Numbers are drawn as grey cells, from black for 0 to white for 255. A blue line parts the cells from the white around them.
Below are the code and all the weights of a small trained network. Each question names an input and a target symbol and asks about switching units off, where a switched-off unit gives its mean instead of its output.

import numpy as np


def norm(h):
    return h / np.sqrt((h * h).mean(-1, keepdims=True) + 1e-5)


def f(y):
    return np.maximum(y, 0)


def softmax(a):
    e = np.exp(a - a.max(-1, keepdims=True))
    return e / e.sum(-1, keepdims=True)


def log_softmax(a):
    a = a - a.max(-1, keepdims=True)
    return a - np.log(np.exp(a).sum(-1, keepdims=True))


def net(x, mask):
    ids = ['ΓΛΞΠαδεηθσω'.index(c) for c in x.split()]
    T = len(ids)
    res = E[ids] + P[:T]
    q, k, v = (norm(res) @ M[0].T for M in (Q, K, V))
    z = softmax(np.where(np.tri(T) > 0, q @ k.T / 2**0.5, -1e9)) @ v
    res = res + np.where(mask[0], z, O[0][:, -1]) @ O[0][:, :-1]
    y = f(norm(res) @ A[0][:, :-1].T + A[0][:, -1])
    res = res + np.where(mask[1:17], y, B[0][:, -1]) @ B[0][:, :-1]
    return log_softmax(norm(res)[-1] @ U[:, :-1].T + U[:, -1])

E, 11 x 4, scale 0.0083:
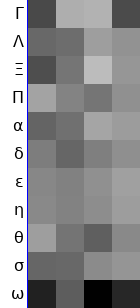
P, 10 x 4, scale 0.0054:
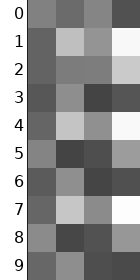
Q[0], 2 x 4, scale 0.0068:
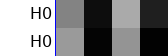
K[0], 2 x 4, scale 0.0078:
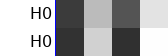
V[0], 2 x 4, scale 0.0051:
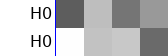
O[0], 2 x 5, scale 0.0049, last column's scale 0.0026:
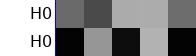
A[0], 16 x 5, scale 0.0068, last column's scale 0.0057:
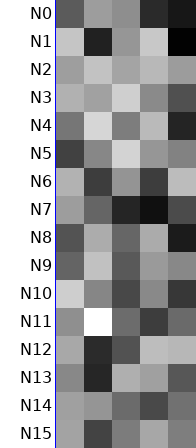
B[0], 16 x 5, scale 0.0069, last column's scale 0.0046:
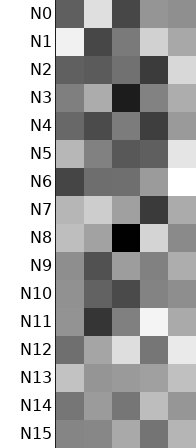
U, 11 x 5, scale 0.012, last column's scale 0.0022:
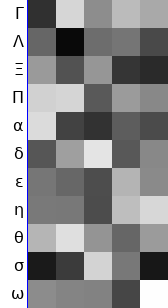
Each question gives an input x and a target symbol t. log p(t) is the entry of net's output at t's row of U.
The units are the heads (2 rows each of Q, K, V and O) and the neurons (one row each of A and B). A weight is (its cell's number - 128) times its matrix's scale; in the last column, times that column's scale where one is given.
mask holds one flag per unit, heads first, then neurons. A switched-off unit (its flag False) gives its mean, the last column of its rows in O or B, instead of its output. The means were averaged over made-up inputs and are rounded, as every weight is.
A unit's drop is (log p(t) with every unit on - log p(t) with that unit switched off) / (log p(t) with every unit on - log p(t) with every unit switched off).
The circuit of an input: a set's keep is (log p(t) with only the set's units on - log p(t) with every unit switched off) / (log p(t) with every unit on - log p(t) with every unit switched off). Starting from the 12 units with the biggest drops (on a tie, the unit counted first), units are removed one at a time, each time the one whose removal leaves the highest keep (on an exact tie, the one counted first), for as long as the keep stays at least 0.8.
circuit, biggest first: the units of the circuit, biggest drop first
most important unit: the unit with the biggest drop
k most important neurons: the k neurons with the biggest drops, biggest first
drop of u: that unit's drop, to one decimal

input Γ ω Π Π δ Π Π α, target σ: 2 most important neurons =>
(N2; N4)
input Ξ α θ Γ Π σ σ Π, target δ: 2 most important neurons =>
(N2; N5)
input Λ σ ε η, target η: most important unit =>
N11
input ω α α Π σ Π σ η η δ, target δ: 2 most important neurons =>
(N7; N6)
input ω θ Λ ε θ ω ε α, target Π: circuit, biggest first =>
(H0; N3)
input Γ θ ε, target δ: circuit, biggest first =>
(N12; N2)
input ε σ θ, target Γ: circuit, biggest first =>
(H0; N12)
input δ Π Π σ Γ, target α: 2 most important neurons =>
(N5; N12)
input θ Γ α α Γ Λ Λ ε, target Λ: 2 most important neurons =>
(N4; N2)
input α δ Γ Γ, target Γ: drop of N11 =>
0.3
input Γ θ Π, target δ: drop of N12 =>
0.5
